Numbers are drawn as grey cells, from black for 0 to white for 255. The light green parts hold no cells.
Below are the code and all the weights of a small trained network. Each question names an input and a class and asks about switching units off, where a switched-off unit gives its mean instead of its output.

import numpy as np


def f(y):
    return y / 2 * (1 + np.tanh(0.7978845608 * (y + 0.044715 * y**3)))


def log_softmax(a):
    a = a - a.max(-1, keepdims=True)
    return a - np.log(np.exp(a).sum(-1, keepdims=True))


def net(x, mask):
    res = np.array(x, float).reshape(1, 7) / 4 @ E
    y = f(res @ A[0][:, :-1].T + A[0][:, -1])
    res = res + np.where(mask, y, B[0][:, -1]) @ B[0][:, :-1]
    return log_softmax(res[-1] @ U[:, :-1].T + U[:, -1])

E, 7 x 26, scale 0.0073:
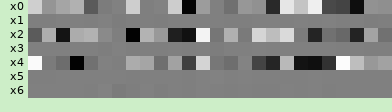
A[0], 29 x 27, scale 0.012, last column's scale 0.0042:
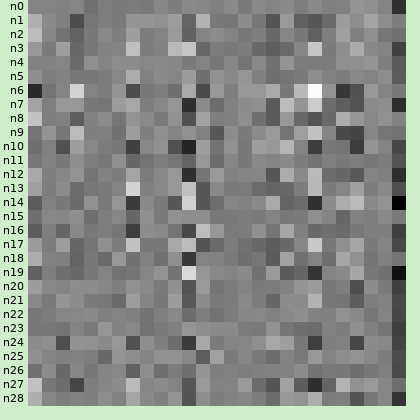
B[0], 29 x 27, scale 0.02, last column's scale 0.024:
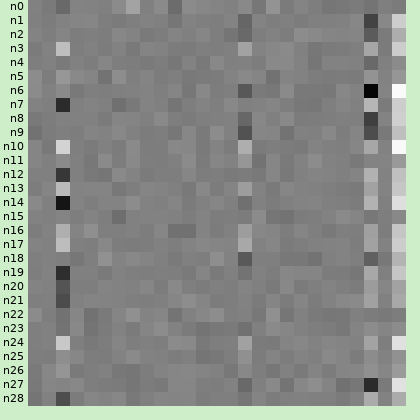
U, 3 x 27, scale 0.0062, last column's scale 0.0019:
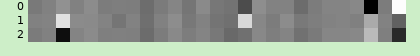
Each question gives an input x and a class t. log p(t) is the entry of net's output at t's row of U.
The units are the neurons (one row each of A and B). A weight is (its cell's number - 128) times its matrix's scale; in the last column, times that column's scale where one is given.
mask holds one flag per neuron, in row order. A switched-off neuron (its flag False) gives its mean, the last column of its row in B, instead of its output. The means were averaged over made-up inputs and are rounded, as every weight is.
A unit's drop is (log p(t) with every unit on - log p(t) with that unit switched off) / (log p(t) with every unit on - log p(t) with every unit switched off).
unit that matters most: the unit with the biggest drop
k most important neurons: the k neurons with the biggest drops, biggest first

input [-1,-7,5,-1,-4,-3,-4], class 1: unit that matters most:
n10
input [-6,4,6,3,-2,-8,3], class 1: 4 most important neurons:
(n10, n24, n7, n12)
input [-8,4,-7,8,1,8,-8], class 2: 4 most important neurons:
(n14, n19, n10, n24)
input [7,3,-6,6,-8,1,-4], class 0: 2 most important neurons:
(n6, n9)
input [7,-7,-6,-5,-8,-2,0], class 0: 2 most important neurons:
(n6, n9)
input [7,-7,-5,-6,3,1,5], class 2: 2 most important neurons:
(n7, n12)
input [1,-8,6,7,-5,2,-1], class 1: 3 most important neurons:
(n10, n24, n27)
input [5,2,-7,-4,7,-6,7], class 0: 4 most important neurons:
(n27, n8, n1, n10)
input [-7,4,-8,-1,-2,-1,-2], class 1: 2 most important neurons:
(n17, n3)
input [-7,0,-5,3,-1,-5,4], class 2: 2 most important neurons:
(n14, n19)
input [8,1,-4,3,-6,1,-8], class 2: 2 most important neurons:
(n7, n12)
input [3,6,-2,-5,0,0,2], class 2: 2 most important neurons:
(n10, n24)
